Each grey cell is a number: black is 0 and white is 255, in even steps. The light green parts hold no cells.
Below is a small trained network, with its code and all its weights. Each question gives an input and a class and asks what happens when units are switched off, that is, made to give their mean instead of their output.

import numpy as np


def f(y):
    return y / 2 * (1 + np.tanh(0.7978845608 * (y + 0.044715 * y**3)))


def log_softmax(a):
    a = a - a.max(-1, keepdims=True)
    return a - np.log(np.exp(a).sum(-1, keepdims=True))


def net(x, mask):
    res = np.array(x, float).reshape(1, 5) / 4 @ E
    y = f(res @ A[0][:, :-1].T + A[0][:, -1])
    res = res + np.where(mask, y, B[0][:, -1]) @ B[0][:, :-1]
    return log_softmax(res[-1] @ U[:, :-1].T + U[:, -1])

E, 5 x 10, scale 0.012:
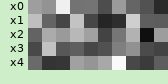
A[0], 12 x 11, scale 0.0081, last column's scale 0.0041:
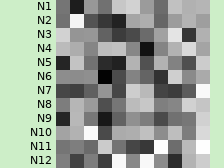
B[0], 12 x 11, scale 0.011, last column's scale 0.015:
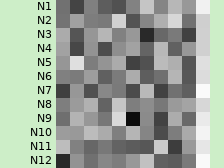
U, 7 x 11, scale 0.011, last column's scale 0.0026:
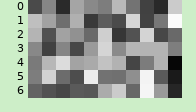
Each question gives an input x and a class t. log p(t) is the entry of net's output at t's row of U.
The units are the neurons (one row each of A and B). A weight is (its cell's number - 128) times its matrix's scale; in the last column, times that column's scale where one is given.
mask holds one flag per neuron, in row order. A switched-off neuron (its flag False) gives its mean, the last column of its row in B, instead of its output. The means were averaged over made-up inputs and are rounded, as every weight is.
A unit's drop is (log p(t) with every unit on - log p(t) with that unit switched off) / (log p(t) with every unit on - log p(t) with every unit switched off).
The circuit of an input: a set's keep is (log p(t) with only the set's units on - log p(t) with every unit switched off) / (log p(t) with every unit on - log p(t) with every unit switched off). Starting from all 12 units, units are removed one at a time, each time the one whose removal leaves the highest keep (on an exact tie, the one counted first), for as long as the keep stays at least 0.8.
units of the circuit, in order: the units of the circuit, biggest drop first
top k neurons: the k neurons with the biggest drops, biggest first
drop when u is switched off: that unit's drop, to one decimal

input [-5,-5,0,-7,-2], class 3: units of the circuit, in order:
(N4)
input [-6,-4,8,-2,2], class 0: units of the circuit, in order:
(N10, N12)
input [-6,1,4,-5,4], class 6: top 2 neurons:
(N1, N5)
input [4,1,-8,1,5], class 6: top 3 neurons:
(N11, N5, N6)
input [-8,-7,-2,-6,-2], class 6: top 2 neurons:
(N1, N11)
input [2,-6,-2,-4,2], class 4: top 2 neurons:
(N10, N8)
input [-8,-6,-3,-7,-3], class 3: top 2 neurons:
(N4, N7)
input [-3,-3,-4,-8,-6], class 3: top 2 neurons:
(N4, N1)
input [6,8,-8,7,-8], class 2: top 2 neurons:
(N3, N6)
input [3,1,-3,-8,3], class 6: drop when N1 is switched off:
0.2
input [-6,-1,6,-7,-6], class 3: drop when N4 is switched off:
0.4
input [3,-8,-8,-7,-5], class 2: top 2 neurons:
(N6, N3)
